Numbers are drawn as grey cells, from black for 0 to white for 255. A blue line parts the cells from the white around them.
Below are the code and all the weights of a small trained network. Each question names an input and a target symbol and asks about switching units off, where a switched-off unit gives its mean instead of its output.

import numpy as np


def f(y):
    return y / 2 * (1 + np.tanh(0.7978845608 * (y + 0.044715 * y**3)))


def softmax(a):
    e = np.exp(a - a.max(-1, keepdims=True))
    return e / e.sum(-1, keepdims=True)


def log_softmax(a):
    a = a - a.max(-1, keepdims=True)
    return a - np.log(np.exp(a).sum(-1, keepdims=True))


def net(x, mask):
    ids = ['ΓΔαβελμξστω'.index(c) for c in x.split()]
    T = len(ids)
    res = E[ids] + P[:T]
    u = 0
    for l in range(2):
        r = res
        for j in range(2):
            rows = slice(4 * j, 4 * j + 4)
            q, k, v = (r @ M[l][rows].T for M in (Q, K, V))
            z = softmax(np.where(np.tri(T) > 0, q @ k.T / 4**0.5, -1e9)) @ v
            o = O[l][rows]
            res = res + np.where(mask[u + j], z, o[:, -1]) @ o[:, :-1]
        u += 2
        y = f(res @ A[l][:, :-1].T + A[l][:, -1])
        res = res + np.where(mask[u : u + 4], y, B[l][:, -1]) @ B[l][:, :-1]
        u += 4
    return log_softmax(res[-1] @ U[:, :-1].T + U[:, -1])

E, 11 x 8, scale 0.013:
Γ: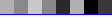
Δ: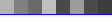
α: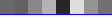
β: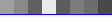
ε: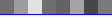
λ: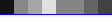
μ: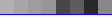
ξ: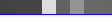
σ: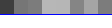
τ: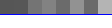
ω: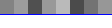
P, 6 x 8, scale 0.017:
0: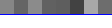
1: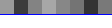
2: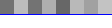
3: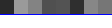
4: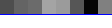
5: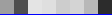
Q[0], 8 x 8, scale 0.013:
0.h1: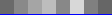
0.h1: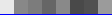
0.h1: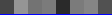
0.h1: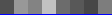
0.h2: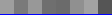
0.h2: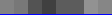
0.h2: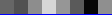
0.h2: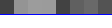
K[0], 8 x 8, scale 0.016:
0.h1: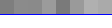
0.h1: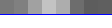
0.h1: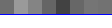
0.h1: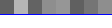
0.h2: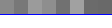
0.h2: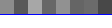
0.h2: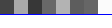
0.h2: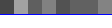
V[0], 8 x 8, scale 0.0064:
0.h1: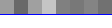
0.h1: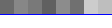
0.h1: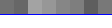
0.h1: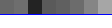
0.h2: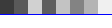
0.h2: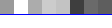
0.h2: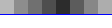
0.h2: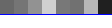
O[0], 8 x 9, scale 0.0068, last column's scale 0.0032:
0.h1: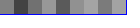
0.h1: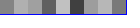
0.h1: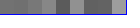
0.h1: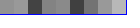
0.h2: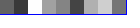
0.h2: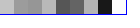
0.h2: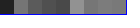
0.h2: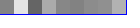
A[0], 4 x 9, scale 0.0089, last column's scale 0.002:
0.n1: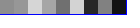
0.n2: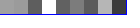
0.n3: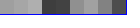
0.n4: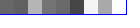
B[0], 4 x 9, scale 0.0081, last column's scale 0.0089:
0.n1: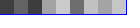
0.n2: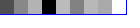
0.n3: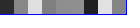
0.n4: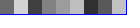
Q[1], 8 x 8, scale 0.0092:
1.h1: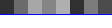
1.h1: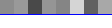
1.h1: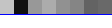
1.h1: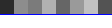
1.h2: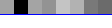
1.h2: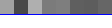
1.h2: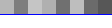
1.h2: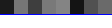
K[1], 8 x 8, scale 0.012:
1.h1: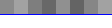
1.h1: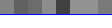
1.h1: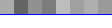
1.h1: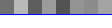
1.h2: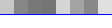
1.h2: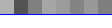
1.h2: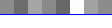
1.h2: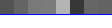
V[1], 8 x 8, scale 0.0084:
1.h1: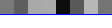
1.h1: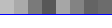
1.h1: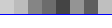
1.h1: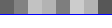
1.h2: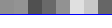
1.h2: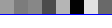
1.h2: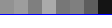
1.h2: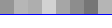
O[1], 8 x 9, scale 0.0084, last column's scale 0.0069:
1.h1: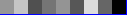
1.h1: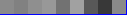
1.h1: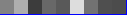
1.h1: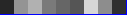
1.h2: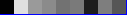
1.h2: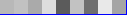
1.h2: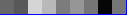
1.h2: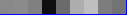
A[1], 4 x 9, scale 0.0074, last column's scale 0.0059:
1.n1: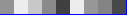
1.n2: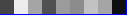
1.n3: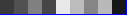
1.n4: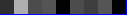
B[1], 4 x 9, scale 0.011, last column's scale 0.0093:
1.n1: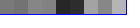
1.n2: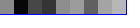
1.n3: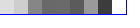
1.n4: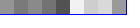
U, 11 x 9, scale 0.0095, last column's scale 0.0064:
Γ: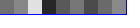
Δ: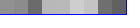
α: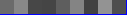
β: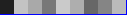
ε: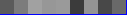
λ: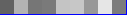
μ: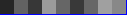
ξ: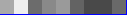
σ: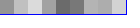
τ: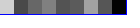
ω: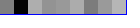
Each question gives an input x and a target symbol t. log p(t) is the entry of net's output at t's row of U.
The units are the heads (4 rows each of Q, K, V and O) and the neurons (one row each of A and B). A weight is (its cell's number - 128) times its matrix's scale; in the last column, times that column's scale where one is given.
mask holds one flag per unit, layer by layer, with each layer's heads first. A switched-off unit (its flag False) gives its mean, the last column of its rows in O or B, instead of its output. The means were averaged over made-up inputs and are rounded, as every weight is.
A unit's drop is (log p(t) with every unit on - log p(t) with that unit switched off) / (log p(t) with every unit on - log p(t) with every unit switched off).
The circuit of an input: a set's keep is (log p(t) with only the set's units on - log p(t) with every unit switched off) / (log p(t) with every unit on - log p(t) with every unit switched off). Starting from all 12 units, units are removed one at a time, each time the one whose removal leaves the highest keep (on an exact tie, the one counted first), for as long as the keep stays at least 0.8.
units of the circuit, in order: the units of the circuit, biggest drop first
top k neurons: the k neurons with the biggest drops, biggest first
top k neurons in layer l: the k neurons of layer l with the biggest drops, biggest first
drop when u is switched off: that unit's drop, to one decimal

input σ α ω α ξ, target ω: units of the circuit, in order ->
[0.h2; 1.h2; 1.n3]
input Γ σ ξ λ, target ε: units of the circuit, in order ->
[1.h2; 0.n2; 1.h1]
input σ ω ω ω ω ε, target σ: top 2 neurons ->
[0.n1; 1.n1]
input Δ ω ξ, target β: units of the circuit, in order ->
[1.h2; 0.h2]
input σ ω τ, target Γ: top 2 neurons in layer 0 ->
[0.n4; 0.n2]
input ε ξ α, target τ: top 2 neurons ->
[1.n3; 0.n3]
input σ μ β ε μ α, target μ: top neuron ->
[0.n1]
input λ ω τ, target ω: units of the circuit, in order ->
[1.n2; 1.h1; 0.n2]
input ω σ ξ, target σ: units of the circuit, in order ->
[1.h2; 1.n1]
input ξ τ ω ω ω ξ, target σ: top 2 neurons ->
[1.n1; 0.n2]
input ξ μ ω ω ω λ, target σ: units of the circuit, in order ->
[1.h2; 1.n1; 0.n2]
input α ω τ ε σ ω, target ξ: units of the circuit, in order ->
[1.n3; 1.h2]
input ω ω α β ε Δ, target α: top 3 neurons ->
[1.n2; 1.n3; 0.n2]
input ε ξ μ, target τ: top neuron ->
[0.n3]
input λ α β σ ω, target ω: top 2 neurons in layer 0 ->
[0.n4; 0.n1]
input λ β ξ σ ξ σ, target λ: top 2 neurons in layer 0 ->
[0.n2; 0.n4]
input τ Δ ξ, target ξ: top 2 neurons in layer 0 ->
[0.n2; 0.n4]
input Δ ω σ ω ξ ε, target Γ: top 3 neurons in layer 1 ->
[1.n3; 1.n2; 1.n1]
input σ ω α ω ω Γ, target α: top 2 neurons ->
[1.n2; 1.n3]
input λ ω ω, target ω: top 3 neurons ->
[1.n2; 0.n2; 1.n3]
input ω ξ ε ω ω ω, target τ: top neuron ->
[1.n3]
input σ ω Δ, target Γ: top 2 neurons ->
[0.n2; 0.n4]
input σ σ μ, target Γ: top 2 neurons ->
[0.n2; 0.n4]
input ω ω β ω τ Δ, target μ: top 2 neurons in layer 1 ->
[1.n1; 1.n2]
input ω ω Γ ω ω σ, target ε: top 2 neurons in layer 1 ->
[1.n3; 1.n4]
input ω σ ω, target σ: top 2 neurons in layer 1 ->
[1.n1; 1.n2]
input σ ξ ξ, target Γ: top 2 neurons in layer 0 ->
[0.n2; 0.n4]
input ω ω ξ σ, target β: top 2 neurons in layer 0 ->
[0.n4; 0.n2]
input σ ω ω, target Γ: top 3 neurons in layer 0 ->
[0.n4; 0.n2; 0.n1]
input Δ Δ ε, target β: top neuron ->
[0.n1]
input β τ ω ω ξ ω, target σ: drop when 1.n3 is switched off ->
0.0
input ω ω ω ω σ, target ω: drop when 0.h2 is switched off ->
0.1
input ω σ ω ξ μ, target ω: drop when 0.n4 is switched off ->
0.2
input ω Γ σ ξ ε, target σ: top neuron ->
[1.n3]
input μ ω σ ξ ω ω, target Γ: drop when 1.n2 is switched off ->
0.3
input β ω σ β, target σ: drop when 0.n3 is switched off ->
0.0
